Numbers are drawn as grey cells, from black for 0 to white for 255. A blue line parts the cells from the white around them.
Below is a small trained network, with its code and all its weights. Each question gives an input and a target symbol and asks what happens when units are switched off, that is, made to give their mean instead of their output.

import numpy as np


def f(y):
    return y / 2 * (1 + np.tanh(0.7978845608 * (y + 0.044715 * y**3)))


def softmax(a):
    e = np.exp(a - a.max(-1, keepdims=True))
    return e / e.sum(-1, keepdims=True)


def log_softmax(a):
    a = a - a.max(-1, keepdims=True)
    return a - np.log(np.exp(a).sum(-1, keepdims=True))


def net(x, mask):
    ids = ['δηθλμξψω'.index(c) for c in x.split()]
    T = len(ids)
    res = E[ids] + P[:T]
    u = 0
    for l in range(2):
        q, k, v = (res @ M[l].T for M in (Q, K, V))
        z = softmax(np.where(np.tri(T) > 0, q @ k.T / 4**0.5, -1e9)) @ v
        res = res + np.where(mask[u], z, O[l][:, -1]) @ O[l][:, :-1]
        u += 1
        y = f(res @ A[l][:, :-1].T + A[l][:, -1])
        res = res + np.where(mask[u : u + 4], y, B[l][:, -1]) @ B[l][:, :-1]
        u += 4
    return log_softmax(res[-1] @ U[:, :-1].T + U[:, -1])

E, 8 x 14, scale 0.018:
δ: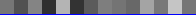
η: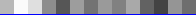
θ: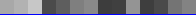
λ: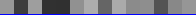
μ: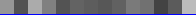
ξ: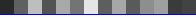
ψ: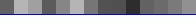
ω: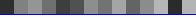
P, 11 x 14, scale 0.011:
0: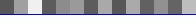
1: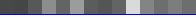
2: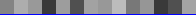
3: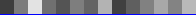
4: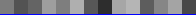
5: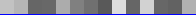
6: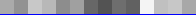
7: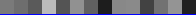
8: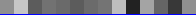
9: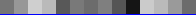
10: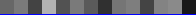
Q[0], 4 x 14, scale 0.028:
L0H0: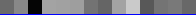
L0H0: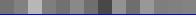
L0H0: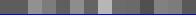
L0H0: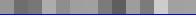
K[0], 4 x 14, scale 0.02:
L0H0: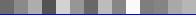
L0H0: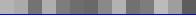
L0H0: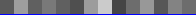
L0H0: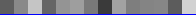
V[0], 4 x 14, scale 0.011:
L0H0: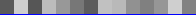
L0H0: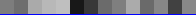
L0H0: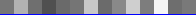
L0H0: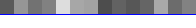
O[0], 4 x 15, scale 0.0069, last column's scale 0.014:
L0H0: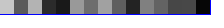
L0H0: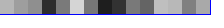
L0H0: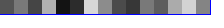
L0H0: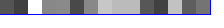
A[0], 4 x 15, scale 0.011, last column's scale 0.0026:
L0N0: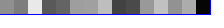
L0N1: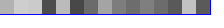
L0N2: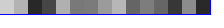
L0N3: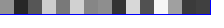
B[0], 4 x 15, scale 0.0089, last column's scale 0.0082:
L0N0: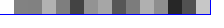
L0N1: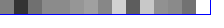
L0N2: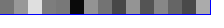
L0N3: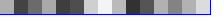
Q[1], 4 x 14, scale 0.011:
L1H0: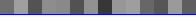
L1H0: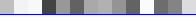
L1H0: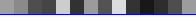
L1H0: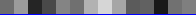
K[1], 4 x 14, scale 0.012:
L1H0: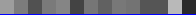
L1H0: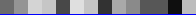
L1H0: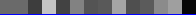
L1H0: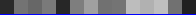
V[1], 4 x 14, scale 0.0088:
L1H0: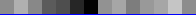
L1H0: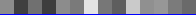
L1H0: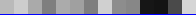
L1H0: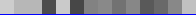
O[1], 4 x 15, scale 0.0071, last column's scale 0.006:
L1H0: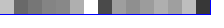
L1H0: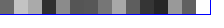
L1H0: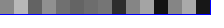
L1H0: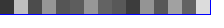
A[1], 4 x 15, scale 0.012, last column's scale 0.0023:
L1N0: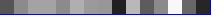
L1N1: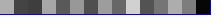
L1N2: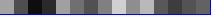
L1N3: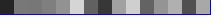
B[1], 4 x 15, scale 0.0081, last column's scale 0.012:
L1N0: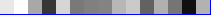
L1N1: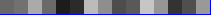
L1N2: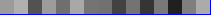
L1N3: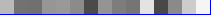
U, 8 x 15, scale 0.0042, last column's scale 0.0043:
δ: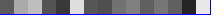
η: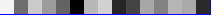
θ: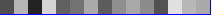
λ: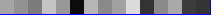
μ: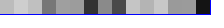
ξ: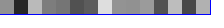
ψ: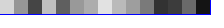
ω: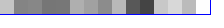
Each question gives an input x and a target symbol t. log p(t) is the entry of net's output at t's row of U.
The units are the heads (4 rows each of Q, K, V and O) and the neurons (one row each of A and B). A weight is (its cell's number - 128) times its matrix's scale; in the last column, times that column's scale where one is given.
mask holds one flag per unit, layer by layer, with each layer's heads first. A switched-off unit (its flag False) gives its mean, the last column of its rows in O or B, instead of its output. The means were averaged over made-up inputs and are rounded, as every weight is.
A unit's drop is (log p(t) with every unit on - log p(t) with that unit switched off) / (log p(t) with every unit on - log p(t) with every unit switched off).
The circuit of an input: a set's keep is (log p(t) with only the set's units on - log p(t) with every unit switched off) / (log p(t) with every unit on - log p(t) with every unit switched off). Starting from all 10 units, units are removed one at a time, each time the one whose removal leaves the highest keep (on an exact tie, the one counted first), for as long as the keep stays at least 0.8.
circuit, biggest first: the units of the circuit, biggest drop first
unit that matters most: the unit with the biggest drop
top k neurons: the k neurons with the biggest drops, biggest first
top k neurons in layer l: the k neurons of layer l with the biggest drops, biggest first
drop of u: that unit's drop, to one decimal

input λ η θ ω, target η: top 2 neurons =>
[L0N0; L0N1]
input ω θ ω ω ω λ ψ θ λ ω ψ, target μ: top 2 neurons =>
[L0N3; L1N0]
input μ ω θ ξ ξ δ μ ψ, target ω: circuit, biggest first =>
[L1H0]
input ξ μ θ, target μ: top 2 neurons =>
[L1N3; L0N3]
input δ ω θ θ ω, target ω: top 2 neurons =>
[L0N3; L0N1]
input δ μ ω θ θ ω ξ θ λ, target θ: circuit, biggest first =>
[L0H0; L0N1; L1H0]
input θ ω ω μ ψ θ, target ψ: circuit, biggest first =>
[L1N2; L0H0; L0N1]
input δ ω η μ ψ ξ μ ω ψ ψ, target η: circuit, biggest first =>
[L0N0; L0H0]
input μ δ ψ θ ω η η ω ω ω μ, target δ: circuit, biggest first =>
[L0H0; L0N3]
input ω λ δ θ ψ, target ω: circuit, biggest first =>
[L0N3; L1H0; L0H0]
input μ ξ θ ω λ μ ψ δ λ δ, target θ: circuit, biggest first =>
[L0H0; L0N3; L1H0]
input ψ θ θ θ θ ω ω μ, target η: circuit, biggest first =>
[L1N1; L0N3; L1H0; L0H0]
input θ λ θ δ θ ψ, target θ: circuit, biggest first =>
[L0H0; L1H0; L0N1]
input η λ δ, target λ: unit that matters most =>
L0N2
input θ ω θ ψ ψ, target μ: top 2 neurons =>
[L1N0; L1N3]
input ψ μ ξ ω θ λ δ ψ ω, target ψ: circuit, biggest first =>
[L0H0; L1N2; L0N1]
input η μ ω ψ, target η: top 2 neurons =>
[L0N0; L0N2]
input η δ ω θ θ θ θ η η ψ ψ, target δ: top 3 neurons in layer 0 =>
[L0N2; L0N1; L0N3]
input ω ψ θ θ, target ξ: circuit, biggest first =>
[L0N1; L0H0]
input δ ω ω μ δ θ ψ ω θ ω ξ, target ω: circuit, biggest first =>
[L1H0]
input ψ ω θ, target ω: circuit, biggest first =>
[L1H0; L0H0]
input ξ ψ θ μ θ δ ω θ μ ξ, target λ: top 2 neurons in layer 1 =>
[L1N0; L1N3]
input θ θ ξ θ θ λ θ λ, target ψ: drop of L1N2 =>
0.5
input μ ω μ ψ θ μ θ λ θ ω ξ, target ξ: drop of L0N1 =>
0.1
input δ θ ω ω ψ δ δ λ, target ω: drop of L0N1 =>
0.0
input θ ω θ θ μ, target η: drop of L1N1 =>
1.0
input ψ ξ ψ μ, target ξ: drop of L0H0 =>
0.7
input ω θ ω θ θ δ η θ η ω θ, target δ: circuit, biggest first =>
[L0H0]
